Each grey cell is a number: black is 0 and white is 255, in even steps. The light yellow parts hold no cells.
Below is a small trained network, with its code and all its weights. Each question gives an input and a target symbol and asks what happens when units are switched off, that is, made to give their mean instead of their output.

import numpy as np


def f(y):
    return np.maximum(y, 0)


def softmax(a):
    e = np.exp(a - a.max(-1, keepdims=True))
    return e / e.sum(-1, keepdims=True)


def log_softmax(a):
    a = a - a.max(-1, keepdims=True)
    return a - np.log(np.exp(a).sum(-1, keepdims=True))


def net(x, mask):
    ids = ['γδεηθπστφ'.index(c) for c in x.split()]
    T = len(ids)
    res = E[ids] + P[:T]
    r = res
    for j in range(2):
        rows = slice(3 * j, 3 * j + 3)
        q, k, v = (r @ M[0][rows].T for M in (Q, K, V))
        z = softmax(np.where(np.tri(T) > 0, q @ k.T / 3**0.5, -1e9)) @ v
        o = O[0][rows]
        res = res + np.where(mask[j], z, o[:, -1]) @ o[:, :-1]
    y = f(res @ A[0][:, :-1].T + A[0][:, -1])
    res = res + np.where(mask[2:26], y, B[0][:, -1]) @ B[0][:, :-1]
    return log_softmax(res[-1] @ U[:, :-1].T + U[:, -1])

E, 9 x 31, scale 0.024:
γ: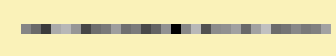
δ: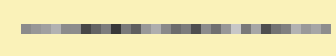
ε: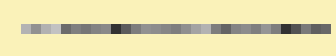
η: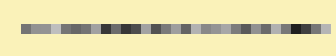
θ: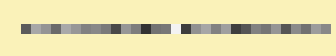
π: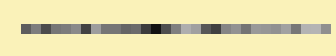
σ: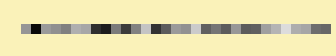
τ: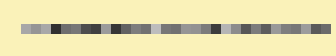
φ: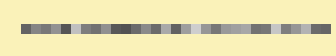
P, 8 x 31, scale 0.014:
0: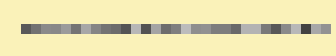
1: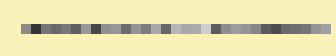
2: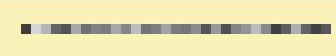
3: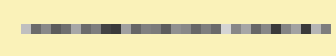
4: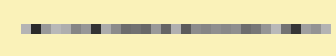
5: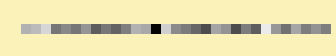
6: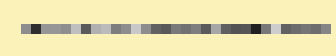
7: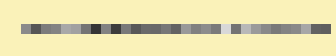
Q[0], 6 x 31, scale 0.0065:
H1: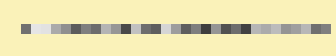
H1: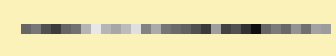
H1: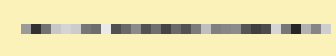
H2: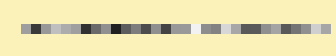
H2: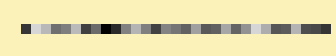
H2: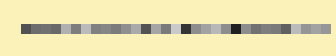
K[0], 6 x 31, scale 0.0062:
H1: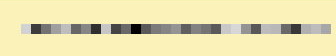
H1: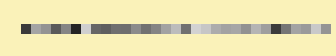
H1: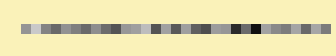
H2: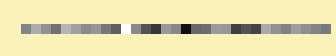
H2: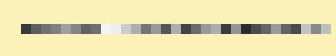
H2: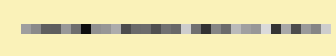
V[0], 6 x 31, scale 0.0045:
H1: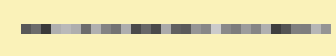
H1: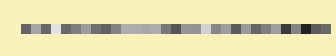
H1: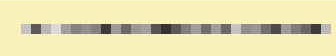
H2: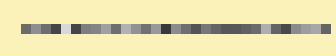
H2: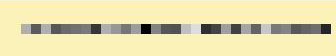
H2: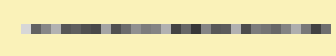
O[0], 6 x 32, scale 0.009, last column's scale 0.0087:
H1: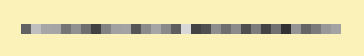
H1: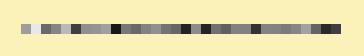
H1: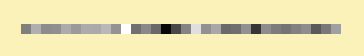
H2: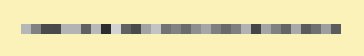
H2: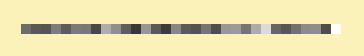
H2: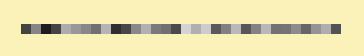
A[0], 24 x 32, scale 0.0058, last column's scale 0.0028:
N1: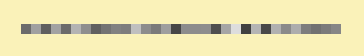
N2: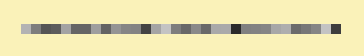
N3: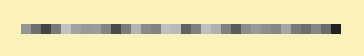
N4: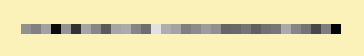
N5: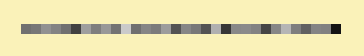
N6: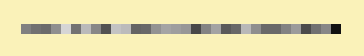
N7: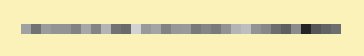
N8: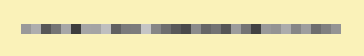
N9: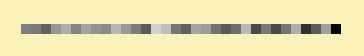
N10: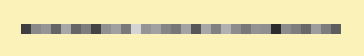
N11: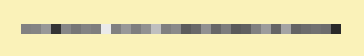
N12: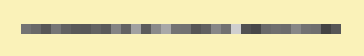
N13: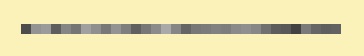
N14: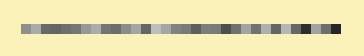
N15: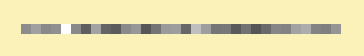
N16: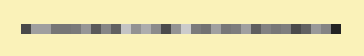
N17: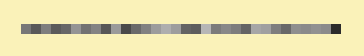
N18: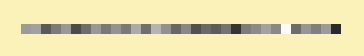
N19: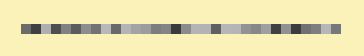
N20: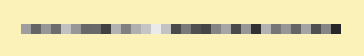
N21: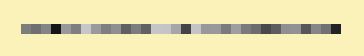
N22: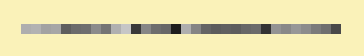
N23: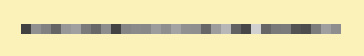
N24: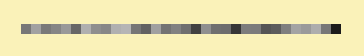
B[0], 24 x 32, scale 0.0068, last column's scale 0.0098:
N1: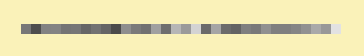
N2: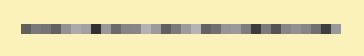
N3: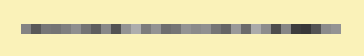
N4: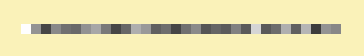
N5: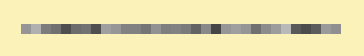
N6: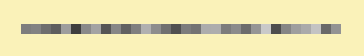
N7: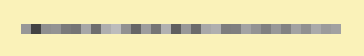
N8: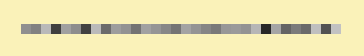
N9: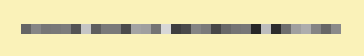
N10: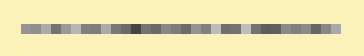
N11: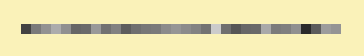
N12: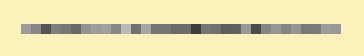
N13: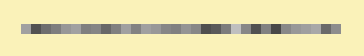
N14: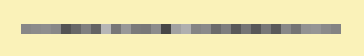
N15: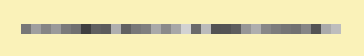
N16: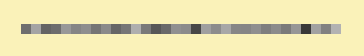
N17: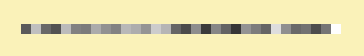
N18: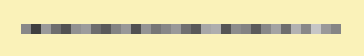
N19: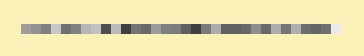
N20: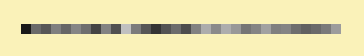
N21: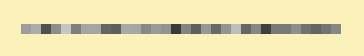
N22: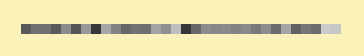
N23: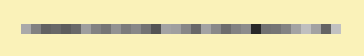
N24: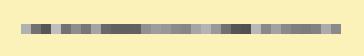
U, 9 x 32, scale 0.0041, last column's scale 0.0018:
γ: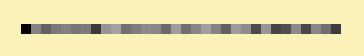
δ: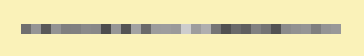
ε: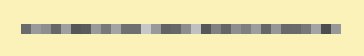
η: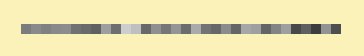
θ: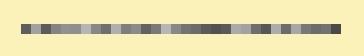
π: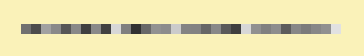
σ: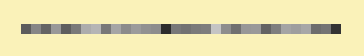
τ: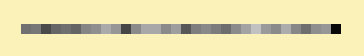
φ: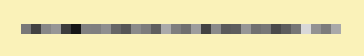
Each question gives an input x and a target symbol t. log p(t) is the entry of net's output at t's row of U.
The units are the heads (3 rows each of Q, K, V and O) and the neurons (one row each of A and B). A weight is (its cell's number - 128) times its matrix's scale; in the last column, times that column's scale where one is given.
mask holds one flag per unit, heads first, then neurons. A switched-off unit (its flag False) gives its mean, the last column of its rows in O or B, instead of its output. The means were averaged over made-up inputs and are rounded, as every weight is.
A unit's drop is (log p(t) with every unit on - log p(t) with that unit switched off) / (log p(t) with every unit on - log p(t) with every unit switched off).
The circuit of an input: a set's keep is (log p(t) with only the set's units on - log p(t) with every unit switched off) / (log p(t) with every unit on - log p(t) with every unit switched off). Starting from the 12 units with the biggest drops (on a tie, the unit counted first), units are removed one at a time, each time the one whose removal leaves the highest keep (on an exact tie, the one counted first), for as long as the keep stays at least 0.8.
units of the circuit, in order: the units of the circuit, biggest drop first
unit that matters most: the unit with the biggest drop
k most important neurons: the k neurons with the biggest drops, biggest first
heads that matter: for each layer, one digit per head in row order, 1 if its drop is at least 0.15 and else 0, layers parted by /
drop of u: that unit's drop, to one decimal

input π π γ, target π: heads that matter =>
10
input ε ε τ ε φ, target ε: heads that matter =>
10
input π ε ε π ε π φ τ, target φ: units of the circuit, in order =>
(H2; H1; N23)
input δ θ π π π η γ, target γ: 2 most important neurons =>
(N20; N9)
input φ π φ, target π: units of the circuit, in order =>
(H1; H2)
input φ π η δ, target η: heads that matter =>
11
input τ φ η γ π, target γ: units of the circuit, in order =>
(H1; N22; H2)
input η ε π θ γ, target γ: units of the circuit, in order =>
(H2; N20; N2; N9)
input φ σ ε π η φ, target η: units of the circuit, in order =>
(H2; H1; N5)
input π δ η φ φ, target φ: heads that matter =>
01
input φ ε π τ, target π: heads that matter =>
10
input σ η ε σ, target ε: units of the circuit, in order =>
(H1; N8)
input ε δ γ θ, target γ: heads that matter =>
11
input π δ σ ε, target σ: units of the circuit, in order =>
(H1; N19)
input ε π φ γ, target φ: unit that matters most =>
H2
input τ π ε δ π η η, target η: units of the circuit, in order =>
(H2; N5)
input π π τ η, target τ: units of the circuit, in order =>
(H1; H2)
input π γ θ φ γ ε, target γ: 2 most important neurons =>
(N22; N20)
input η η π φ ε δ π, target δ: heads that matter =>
01
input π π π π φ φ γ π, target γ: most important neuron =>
(N22)
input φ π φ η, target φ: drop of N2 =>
0.0
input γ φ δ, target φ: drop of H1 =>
0.1
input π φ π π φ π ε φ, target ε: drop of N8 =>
0.4
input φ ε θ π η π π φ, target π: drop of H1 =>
0.2
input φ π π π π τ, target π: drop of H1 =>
0.7
